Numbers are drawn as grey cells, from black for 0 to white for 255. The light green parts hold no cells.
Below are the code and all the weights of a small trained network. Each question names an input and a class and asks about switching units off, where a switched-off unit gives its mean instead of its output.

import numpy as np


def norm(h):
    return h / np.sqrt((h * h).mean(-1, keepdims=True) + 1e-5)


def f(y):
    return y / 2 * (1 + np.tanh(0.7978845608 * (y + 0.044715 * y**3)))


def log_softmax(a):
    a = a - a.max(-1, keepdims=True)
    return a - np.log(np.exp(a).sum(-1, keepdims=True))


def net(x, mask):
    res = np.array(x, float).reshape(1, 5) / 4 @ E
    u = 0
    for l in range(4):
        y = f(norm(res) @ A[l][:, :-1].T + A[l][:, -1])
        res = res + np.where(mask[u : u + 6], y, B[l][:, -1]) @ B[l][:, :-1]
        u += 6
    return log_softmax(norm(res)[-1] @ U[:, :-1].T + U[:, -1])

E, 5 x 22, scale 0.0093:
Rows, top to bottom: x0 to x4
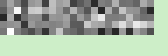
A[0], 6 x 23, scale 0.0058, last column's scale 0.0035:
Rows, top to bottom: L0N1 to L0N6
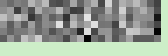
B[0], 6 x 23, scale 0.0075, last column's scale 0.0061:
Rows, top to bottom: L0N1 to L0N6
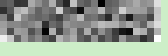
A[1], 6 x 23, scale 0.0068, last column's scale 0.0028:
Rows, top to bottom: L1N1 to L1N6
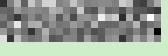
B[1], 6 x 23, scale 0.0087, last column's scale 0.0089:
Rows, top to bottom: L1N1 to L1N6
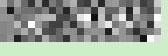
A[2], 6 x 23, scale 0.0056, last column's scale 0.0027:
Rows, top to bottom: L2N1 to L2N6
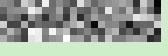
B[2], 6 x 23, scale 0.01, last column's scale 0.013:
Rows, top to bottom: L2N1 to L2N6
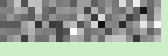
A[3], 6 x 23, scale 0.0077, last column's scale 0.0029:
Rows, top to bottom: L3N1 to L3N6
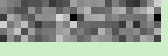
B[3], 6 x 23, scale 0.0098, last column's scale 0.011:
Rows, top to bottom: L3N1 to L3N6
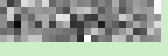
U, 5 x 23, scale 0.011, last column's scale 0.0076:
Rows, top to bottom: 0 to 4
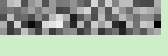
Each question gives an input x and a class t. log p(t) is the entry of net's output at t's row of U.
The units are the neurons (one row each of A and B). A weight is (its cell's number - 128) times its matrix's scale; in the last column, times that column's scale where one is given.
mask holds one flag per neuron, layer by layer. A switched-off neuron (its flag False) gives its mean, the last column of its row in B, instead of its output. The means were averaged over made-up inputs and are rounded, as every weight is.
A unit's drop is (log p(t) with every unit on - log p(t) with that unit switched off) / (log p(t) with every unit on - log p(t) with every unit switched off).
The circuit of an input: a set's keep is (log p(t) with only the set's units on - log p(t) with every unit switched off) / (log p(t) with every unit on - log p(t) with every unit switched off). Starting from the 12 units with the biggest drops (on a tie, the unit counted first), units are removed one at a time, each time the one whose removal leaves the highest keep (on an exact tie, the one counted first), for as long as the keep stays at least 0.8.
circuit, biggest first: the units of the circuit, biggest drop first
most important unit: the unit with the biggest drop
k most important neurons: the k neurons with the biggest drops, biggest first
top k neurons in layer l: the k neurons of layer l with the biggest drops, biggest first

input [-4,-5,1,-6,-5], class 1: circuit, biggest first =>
[L1N3]
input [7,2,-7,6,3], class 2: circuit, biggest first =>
[L0N2; L2N4; L3N1]
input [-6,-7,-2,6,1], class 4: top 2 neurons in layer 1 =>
[L1N3; L1N4]
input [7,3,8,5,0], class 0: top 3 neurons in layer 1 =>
[L1N6; L1N1; L1N2]
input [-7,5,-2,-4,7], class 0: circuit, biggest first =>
[L1N4; L2N4]
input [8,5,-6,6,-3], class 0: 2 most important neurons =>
[L1N3; L2N2]
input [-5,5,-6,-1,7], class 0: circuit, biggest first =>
[L1N4; L2N4]
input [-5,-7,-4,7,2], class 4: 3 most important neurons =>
[L0N3; L1N3; L0N5]
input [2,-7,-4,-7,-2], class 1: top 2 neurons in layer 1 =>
[L1N3; L1N1]
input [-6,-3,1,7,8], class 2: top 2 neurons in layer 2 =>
[L2N4; L2N6]
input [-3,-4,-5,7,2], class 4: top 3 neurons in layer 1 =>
[L1N3; L1N4; L1N5]
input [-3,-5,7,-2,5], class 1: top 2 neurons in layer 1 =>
[L1N4; L1N1]
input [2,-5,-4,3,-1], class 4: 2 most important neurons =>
[L0N5; L0N3]
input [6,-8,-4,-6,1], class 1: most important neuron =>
[L0N6]
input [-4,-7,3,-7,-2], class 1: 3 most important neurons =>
[L1N3; L2N1; L0N3]
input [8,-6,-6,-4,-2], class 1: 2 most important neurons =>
[L1N3; L0N6]
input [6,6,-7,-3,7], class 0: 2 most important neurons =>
[L2N4; L1N4]
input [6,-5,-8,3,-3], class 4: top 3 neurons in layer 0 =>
[L0N5; L0N3; L0N4]
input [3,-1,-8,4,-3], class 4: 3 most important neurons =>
[L1N3; L0N3; L0N5]
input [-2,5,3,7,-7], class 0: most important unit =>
L1N1
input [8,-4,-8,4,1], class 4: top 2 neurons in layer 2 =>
[L2N1; L2N6]
